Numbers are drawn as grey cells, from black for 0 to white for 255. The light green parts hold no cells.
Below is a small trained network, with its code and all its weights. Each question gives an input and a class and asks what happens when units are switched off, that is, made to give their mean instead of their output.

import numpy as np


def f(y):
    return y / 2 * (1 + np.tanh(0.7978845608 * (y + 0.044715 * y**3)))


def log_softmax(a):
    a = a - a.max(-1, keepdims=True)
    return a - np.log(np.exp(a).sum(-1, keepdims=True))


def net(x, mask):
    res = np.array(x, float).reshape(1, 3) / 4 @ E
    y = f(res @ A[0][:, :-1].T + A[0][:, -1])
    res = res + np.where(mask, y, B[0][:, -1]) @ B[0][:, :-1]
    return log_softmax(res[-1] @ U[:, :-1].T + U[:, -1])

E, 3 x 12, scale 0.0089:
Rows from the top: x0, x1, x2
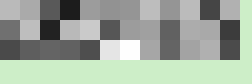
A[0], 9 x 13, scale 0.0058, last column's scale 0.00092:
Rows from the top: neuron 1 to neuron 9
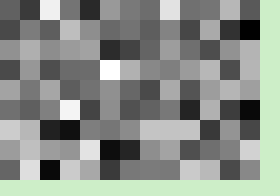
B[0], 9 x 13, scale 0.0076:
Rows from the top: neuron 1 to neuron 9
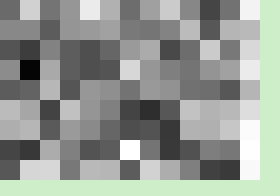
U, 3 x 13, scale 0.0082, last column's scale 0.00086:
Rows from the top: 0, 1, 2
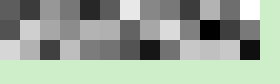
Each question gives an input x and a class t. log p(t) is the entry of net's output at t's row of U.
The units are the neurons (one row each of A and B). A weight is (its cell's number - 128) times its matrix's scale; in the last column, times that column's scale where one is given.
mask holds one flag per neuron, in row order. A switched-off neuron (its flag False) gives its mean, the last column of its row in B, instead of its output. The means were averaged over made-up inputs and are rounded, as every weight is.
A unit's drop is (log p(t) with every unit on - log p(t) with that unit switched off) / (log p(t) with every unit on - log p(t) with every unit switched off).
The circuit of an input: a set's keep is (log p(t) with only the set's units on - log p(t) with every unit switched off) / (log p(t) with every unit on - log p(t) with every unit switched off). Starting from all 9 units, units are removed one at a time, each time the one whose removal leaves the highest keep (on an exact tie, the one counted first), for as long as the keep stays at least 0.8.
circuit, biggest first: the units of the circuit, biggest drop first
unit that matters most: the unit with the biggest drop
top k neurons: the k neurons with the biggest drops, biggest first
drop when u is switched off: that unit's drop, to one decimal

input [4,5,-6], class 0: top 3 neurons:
(neuron 8; neuron 3; neuron 1)
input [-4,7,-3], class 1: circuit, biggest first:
(neuron 9)
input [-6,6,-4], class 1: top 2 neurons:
(neuron 9; neuron 7)
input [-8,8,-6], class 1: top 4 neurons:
(neuron 9; neuron 7; neuron 4; neuron 2)
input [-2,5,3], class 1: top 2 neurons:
(neuron 9; neuron 8)
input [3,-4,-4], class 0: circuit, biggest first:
(neuron 9; neuron 6)
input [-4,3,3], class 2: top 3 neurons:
(neuron 8; neuron 6; neuron 1)
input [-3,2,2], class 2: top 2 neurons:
(neuron 8; neuron 1)
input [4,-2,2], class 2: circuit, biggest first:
(neuron 9; neuron 8)
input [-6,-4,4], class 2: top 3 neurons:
(neuron 6; neuron 9; neuron 8)
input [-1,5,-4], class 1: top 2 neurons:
(neuron 9; neuron 4)
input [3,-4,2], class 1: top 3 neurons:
(neuron 6; neuron 8; neuron 3)
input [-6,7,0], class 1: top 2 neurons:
(neuron 9; neuron 7)
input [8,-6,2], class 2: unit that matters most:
neuron 7
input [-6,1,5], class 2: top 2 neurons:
(neuron 6; neuron 8)
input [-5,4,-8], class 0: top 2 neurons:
(neuron 8; neuron 3)
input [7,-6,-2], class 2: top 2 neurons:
(neuron 7; neuron 9)
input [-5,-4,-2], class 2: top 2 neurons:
(neuron 9; neuron 6)
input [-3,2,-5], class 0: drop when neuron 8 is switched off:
0.3
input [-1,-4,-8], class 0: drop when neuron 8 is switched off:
0.1
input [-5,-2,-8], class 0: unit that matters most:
neuron 8
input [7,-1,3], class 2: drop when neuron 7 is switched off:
0.3
